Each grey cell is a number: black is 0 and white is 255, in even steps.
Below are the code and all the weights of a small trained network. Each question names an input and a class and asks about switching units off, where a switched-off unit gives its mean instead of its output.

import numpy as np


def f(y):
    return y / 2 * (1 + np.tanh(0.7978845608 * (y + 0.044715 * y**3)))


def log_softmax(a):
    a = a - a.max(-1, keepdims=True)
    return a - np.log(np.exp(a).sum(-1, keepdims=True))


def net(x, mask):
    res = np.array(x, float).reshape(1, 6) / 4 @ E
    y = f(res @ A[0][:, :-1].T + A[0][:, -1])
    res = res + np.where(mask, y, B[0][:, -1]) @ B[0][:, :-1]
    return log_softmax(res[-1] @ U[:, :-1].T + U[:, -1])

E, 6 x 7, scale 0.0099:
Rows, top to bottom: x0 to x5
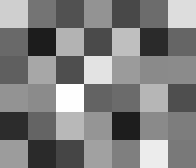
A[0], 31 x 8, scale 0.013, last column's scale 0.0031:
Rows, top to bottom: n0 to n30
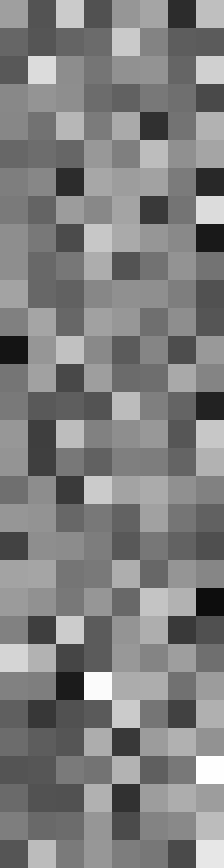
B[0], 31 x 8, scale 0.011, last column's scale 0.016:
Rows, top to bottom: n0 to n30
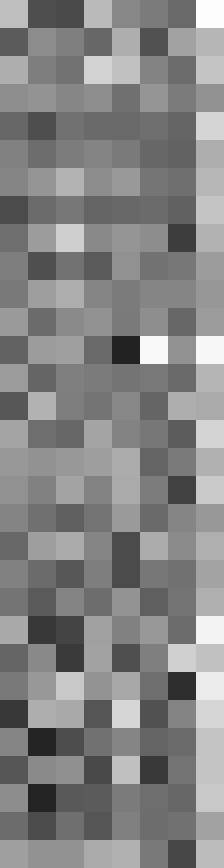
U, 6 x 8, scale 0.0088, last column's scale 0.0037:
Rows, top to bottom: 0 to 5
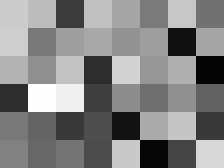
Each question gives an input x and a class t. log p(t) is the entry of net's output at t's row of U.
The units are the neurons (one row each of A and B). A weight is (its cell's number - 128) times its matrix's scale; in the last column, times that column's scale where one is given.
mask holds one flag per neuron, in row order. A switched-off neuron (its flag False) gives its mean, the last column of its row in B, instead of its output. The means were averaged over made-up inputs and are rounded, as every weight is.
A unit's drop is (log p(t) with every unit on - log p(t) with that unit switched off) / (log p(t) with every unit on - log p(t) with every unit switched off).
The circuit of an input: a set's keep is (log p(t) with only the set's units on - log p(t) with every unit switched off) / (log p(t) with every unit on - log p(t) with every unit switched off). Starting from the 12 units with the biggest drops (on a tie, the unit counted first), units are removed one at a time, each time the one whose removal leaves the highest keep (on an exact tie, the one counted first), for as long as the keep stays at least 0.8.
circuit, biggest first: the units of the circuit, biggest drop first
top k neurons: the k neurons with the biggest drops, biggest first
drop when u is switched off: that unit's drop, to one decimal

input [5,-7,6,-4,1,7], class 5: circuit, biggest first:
n26
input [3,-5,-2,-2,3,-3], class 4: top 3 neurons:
n24; n25; n27
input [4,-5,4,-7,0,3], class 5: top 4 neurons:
n26; n12; n28; n21
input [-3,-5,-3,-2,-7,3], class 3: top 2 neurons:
n0; n22
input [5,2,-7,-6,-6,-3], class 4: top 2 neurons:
n23; n24
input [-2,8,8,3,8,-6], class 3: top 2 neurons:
n12; n27
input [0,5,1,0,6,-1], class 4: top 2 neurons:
n12; n24
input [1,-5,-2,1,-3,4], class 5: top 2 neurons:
n12; n21
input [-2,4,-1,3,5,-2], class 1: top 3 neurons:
n23; n0; n15
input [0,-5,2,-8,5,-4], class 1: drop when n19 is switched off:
0.1
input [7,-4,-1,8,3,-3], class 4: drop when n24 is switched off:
0.2
